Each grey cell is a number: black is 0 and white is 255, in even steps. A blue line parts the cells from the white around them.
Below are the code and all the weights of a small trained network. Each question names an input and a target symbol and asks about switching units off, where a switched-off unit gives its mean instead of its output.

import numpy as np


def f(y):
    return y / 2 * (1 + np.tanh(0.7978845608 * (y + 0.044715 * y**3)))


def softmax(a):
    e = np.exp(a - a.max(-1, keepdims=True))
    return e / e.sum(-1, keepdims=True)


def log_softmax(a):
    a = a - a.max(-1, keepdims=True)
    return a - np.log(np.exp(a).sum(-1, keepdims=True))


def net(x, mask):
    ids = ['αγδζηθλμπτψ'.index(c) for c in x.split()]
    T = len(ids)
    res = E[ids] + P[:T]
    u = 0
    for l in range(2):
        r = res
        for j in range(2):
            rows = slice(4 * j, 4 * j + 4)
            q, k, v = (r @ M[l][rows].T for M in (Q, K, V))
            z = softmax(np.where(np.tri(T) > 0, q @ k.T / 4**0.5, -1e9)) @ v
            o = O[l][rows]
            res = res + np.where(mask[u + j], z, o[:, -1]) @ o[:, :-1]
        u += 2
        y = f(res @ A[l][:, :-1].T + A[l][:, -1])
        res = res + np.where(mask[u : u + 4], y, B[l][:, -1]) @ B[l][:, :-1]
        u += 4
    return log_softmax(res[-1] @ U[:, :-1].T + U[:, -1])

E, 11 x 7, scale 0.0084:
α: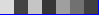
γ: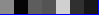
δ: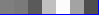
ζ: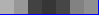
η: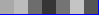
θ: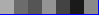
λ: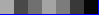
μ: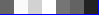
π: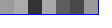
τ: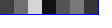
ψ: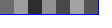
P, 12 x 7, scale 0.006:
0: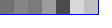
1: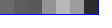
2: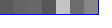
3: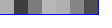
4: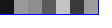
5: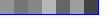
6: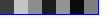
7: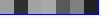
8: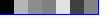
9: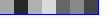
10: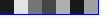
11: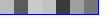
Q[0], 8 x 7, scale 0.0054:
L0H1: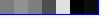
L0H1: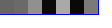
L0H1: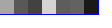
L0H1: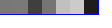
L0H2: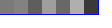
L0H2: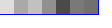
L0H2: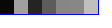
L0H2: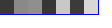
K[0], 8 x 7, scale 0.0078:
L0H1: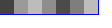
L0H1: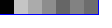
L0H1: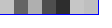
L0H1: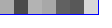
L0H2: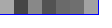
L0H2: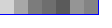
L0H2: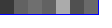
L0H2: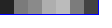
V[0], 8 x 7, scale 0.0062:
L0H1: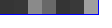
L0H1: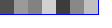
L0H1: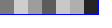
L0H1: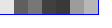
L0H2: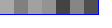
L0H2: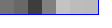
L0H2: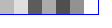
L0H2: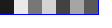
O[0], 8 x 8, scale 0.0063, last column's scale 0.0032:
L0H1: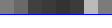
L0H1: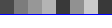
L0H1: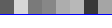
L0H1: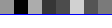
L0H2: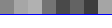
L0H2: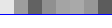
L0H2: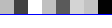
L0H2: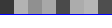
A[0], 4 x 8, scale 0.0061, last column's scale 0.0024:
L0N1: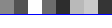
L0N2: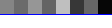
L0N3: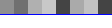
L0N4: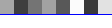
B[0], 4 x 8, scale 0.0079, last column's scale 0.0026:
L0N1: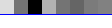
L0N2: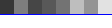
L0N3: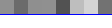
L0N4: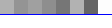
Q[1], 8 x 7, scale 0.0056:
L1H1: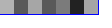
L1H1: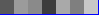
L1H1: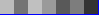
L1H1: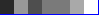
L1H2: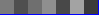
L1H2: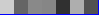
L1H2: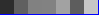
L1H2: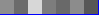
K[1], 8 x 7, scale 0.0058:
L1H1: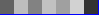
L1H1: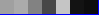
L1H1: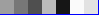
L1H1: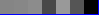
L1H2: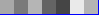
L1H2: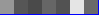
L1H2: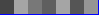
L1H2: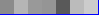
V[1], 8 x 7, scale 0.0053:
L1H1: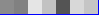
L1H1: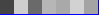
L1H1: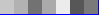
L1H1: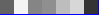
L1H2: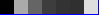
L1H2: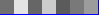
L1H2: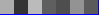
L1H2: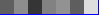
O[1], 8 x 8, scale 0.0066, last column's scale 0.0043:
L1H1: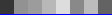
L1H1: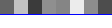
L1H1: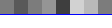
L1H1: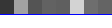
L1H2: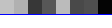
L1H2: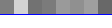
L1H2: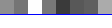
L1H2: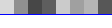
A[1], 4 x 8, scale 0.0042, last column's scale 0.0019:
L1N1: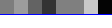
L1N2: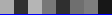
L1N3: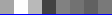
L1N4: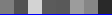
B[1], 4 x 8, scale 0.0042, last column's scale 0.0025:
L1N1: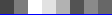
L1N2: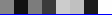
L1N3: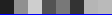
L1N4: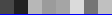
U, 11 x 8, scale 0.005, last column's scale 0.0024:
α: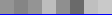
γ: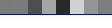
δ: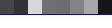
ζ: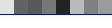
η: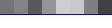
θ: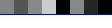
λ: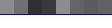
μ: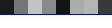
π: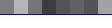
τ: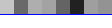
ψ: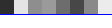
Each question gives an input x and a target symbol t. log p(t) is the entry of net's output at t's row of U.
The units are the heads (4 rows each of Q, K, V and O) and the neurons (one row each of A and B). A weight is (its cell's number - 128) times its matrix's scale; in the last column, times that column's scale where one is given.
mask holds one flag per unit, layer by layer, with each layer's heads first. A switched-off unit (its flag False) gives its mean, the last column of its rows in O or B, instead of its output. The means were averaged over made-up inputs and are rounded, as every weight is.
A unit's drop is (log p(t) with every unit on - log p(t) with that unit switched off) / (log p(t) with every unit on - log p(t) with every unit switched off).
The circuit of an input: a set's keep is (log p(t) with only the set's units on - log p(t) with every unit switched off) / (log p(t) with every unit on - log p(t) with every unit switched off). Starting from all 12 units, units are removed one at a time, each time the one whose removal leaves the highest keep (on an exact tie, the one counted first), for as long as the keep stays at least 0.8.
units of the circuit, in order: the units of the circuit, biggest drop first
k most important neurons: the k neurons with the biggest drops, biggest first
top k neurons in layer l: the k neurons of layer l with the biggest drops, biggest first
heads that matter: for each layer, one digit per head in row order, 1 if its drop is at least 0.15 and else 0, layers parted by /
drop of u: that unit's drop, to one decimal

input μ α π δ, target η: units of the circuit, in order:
(L1H1; L0H2; L0H1; L0N3)
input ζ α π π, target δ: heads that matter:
11 / 11
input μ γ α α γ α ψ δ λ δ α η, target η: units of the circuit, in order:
(L0H2; L1H1; L0H1; L0N3)
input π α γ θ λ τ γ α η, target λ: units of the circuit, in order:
(L0H2; L1H2; L0N4; L0H1)
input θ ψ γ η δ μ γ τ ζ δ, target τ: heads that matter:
11 / 10
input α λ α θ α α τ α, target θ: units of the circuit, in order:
(L1H2; L0H1; L1H1; L0H2)
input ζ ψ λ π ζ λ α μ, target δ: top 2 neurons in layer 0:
(L0N4; L0N1)
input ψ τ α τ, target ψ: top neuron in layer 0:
(L0N3)
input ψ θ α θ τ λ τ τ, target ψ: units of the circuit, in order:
(L0H2; L1H1; L0N3; L0H1)
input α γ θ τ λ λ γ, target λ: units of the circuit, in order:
(L0H2; L1H2; L0N2)
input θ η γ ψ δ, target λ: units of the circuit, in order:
(L1H2; L0H2; L1H1; L0N4)
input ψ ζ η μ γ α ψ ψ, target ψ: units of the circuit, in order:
(L1H1; L0H2; L0N3; L0H1)
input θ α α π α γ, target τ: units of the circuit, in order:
(L1H1; L0H1; L0H2)
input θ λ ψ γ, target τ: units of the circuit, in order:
(L0H1; L1H1; L0H2)
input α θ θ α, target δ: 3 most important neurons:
(L1N4; L0N4; L1N2)
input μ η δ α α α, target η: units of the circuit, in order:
(L1H1; L0H2; L0H1)
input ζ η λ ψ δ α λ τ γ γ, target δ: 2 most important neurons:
(L0N4; L0N1)
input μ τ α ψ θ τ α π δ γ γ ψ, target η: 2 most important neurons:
(L0N3; L0N2)
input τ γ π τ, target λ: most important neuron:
(L0N4)
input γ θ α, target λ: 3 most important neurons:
(L0N2; L0N4; L1N2)
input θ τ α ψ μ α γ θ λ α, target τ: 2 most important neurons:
(L0N3; L0N1)
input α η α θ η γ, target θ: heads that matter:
10 / 11
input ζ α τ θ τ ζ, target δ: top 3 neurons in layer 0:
(L0N4; L0N1; L0N2)
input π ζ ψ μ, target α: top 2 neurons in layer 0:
(L0N3; L0N1)
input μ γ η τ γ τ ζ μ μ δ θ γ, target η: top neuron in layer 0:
(L0N3)
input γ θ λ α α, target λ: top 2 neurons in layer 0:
(L0N2; L0N4)
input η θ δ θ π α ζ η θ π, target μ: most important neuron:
(L0N4)
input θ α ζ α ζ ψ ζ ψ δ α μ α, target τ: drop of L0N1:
0.1
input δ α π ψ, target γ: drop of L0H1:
0.3
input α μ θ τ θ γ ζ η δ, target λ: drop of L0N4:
0.2
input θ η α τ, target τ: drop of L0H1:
0.9
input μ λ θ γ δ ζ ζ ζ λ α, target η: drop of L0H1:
0.3
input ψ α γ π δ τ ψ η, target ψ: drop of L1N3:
0.1
